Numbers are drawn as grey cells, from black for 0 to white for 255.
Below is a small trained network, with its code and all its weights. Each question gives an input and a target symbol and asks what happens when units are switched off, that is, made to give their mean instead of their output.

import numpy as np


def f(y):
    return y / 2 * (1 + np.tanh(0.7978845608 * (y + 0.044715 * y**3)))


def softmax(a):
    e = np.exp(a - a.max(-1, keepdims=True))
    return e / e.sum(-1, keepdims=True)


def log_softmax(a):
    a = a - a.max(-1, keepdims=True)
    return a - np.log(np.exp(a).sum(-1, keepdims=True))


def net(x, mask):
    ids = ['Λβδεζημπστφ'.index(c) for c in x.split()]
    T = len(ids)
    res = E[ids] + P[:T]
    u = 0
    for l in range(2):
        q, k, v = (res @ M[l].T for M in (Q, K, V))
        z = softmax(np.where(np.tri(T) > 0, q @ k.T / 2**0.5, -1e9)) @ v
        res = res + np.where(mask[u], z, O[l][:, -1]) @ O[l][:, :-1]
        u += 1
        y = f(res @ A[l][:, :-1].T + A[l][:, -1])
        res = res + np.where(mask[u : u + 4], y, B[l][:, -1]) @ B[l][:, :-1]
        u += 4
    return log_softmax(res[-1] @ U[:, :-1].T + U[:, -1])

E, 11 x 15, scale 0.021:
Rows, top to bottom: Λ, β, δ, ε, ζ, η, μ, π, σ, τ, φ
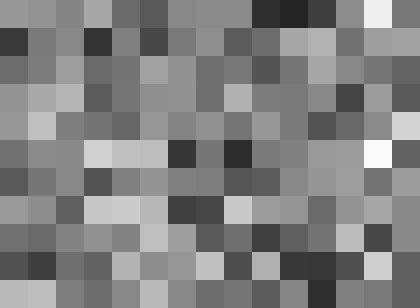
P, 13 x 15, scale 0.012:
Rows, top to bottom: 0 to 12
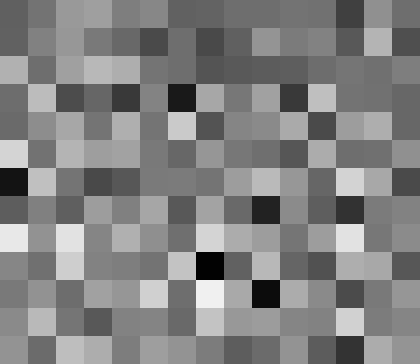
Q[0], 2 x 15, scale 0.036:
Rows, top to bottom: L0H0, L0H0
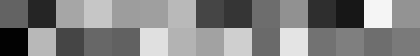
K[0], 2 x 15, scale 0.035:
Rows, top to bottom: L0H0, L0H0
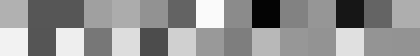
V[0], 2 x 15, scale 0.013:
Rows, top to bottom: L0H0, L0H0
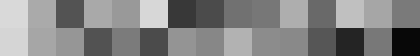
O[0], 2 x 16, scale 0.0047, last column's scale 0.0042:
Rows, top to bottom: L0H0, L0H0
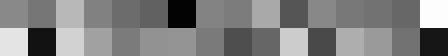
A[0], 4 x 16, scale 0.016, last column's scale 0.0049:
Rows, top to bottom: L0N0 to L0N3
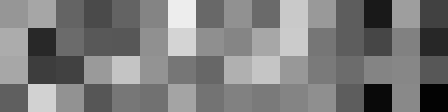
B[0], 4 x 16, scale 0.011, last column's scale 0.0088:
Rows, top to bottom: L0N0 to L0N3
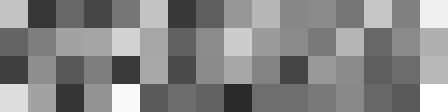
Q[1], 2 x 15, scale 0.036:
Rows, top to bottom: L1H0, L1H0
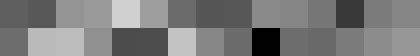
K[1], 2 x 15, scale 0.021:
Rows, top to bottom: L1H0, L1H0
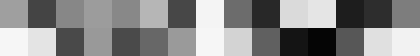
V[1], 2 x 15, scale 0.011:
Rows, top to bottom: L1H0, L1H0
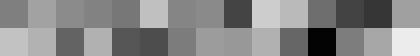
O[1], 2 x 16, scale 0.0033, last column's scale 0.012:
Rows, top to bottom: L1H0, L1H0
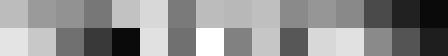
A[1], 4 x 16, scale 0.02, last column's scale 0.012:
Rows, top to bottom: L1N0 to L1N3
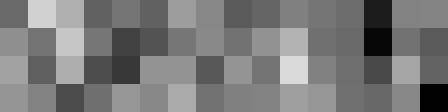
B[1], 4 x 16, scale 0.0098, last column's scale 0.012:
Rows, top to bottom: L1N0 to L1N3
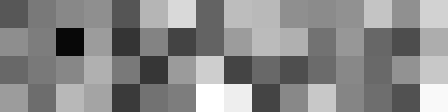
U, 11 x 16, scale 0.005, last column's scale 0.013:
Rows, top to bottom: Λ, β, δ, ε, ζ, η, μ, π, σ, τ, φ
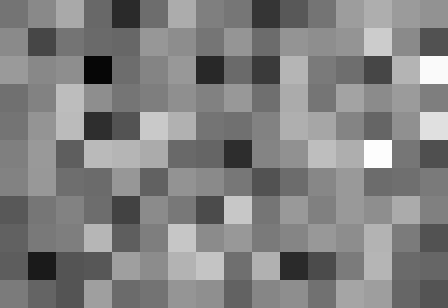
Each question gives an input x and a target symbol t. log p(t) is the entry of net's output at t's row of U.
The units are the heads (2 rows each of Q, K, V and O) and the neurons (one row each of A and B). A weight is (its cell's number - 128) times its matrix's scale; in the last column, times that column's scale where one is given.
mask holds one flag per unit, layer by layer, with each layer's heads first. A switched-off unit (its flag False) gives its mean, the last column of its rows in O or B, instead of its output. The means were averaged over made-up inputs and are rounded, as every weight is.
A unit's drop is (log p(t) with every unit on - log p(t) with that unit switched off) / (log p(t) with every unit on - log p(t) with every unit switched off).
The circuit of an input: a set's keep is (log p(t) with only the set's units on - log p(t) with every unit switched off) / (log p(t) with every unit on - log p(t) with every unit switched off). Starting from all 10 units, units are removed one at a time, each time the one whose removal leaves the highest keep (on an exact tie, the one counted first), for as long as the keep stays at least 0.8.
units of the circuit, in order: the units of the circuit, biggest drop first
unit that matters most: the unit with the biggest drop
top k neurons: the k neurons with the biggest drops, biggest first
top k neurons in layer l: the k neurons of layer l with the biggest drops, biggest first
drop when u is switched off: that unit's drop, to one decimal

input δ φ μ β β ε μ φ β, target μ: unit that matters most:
L0H0
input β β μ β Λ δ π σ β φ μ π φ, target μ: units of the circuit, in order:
L0H0, L0N3, L1N3
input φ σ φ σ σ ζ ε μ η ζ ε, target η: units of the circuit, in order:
L0N3, L0H0, L1N3
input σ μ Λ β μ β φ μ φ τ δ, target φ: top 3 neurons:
L1N1, L0N3, L1N2
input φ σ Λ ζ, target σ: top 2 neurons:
L1N0, L0N0
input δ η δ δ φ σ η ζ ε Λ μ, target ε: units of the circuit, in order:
L0H0, L0N1
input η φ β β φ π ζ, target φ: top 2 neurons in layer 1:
L1N1, L1N2
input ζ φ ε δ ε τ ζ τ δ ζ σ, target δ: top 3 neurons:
L1N3, L1N0, L1N2
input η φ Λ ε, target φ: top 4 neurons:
L1N1, L0N3, L1N2, L0N0
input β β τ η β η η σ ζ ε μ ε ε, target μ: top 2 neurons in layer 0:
L0N3, L0N0
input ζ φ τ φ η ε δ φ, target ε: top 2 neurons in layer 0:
L0N1, L0N3
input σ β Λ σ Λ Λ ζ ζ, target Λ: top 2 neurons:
L0N3, L0N0
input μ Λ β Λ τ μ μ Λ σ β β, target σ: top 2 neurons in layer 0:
L0N0, L0N3
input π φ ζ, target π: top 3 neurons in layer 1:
L1N1, L1N0, L1N2
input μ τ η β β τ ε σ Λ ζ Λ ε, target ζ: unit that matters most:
L0N0
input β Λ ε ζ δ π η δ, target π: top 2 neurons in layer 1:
L1N1, L1N0
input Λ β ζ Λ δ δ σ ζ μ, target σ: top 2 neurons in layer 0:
L0N0, L0N3
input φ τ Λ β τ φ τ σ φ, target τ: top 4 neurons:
L0N0, L1N2, L0N3, L1N3
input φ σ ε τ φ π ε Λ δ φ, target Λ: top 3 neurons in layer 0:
L0N3, L0N0, L0N1
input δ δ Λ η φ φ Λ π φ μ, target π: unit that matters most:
L0H0
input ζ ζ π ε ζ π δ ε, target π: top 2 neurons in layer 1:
L1N1, L1N0
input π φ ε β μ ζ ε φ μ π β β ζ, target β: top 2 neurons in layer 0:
L0N0, L0N3
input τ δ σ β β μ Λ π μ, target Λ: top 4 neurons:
L0N3, L0N0, L1N2, L0N1
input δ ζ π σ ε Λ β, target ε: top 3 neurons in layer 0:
L0N1, L0N3, L0N0
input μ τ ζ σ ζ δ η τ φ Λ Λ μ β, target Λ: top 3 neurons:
L0N3, L0N0, L1N2
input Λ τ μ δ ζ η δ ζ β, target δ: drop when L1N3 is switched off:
0.2
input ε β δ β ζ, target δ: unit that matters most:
L1N3
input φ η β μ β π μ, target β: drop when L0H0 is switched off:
1.2
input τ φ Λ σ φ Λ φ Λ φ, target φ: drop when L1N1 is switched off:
0.8
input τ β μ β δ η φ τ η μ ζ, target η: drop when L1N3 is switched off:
0.2
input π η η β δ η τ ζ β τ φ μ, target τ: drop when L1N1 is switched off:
0.0
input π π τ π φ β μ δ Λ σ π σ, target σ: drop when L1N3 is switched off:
0.5
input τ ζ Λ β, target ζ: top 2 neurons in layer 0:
L0N0, L0N3
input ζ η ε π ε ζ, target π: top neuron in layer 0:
L0N0
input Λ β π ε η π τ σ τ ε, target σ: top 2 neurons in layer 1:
L1N0, L1N3
